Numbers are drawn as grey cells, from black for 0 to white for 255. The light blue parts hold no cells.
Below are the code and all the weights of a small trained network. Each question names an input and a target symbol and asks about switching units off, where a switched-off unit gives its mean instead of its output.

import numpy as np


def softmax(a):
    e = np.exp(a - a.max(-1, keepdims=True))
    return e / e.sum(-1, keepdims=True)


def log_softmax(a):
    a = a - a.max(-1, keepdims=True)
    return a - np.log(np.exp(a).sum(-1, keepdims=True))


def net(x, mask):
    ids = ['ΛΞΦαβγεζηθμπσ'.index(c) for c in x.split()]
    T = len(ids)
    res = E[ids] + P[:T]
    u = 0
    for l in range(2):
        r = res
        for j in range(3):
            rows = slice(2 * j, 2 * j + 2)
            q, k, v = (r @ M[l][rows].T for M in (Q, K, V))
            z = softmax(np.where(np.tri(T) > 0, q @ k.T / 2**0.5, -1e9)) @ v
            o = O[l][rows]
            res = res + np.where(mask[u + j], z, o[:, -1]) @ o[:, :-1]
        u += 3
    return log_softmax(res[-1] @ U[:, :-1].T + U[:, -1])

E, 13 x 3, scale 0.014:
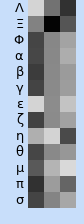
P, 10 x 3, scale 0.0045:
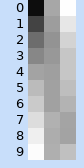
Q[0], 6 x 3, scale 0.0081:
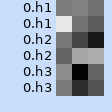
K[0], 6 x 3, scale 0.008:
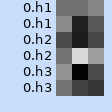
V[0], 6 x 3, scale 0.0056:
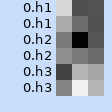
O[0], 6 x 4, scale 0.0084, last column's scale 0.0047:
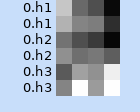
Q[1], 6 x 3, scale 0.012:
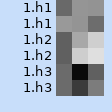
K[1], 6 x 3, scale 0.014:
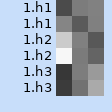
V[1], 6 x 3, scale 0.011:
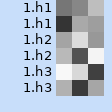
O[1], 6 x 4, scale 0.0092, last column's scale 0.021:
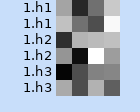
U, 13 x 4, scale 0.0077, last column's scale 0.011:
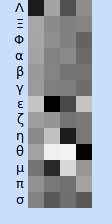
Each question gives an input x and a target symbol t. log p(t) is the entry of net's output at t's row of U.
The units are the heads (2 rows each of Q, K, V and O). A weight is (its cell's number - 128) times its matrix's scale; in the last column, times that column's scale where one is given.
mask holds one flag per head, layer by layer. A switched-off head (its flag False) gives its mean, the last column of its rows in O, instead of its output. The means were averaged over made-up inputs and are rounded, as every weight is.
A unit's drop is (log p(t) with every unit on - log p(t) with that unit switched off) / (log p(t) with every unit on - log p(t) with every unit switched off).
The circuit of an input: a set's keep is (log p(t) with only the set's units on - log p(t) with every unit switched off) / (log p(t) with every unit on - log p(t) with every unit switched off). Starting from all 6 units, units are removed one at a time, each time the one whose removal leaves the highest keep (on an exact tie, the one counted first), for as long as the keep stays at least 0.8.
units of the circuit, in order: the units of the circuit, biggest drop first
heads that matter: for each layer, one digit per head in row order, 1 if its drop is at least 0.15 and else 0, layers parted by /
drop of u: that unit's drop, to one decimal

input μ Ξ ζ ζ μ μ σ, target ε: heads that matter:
001 / 010
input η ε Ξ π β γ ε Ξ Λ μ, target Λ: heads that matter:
110 / 111
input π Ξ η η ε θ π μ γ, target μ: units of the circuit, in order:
(1.h2 1.h3 0.h1)
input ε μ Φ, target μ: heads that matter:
000 / 010
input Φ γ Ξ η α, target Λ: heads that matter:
100 / 011
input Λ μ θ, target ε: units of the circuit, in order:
(0.h3 1.h2 0.h2 1.h3)
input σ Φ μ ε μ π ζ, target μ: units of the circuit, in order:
(1.h2)
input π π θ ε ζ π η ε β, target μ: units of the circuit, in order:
(1.h2 1.h3)
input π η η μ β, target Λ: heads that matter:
000 / 011
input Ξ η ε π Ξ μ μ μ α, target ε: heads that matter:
011 / 010
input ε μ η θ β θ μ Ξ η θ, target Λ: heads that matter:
100 / 011
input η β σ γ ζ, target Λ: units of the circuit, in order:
(1.h3 1.h2)
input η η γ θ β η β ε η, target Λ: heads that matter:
000 / 001
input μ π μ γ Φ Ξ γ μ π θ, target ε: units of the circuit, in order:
(1.h2 0.h3)
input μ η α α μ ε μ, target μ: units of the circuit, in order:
(1.h2)
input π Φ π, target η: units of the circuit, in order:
(1.h2 1.h3)
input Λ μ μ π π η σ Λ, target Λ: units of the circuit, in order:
(1.h3 1.h2)
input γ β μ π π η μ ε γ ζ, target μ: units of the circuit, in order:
(1.h2 1.h3)
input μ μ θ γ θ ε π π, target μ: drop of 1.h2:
0.7
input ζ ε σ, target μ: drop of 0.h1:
0.0
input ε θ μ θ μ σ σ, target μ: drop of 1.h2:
0.7
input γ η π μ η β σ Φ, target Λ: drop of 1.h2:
0.2
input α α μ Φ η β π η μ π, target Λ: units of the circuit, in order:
(1.h3)
